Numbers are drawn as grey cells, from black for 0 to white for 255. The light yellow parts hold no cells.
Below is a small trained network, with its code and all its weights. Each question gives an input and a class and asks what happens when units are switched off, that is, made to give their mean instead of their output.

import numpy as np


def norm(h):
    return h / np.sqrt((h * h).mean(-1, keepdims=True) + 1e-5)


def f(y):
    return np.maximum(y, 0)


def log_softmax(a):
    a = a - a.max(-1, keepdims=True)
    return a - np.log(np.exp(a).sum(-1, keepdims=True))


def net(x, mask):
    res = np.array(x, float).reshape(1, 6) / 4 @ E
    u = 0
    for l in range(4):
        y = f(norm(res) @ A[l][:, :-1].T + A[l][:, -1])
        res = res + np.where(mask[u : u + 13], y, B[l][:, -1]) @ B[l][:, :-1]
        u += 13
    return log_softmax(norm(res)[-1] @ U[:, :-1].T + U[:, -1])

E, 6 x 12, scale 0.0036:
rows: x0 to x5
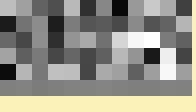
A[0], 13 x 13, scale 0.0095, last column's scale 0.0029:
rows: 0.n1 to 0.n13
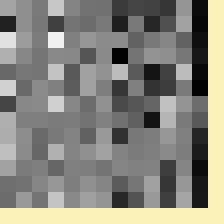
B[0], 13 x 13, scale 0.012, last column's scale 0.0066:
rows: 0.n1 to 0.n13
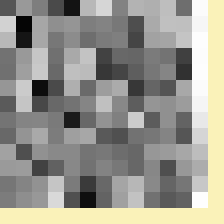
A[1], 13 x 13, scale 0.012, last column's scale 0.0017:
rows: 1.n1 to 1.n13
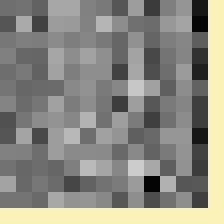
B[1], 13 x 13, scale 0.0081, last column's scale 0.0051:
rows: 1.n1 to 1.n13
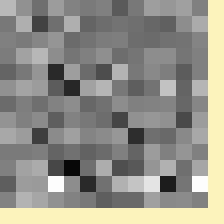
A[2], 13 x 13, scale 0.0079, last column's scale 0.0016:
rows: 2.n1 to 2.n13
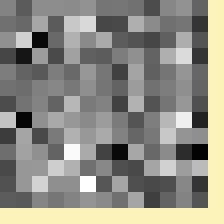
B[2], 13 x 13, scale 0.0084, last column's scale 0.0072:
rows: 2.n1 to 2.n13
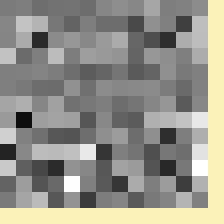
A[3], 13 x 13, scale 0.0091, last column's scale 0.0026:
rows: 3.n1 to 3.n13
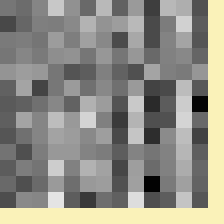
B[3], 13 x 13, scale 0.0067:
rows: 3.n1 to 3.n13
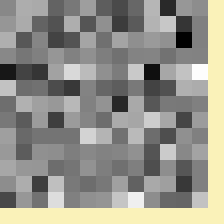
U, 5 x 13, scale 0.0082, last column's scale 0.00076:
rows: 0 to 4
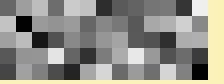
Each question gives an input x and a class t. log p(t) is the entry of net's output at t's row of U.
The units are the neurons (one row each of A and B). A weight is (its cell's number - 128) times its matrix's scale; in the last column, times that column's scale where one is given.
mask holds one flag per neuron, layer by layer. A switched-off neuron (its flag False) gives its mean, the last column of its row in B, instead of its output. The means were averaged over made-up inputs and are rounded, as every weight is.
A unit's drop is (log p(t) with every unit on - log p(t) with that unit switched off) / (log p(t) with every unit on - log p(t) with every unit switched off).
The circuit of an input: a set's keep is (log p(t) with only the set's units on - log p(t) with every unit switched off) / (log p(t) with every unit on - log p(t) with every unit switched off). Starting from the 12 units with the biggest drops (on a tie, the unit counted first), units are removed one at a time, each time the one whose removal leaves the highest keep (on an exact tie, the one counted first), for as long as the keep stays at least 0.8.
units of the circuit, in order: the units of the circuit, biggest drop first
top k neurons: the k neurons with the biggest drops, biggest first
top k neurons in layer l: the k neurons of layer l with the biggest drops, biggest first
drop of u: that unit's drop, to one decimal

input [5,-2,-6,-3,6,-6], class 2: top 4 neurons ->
0.n7, 0.n5, 2.n11, 2.n9
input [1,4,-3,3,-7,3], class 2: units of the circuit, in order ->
0.n6
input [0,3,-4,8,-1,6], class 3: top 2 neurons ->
0.n8, 1.n12
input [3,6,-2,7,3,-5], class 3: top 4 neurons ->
0.n8, 1.n12, 0.n3, 0.n10
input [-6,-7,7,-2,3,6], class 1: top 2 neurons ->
0.n4, 0.n1
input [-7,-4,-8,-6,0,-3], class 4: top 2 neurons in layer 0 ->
0.n1, 0.n4
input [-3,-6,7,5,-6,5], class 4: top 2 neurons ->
0.n2, 0.n13
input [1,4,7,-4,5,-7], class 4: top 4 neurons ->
0.n6, 0.n5, 0.n7, 0.n2
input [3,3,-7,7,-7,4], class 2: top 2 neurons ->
0.n6, 0.n13
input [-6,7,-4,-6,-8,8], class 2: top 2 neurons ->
0.n6, 0.n3
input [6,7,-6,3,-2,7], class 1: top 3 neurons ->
0.n2, 0.n5, 2.n8
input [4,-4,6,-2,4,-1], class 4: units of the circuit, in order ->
0.n5, 0.n2, 0.n13, 1.n11
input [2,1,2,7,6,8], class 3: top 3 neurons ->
1.n12, 0.n6, 0.n8
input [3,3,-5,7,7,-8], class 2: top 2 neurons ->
0.n7, 0.n13
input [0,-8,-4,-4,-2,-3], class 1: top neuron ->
0.n3
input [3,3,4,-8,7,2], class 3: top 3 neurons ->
0.n13, 0.n6, 0.n12
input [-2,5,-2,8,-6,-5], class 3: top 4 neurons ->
0.n8, 1.n12, 0.n3, 0.n7
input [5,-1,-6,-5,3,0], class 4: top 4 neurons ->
0.n1, 0.n7, 0.n5, 1.n12
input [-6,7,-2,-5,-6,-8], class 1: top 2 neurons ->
0.n2, 0.n4
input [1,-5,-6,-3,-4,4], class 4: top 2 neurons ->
0.n1, 0.n2
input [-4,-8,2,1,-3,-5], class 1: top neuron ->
0.n3
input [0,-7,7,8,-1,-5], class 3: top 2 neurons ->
0.n2, 0.n3
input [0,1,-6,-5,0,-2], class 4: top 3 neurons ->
0.n1, 0.n7, 1.n12
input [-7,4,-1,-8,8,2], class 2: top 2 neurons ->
0.n7, 0.n4
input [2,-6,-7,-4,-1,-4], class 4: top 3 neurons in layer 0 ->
0.n1, 0.n2, 0.n7
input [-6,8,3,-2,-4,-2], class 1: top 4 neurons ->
0.n2, 0.n4, 2.n8, 0.n9
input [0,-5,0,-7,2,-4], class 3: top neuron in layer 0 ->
0.n13
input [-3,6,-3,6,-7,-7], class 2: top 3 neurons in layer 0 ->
0.n6, 0.n3, 0.n13
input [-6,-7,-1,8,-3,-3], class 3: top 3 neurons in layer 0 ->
0.n8, 0.n2, 0.n4
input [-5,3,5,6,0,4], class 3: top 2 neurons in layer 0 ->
0.n4, 0.n6
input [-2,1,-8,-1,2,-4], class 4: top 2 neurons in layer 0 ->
0.n1, 0.n7
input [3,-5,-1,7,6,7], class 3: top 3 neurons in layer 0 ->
0.n8, 0.n6, 0.n2
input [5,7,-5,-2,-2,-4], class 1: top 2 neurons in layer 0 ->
0.n2, 0.n5
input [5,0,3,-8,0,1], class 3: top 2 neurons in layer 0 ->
0.n13, 0.n5
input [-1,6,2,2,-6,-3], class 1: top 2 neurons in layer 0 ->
0.n2, 0.n7
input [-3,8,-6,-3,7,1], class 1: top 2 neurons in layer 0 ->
0.n2, 0.n6
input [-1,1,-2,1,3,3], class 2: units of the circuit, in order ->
0.n7
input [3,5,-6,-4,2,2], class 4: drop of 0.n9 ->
0.1
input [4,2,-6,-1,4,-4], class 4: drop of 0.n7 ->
0.4
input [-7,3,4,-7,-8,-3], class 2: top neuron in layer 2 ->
2.n3
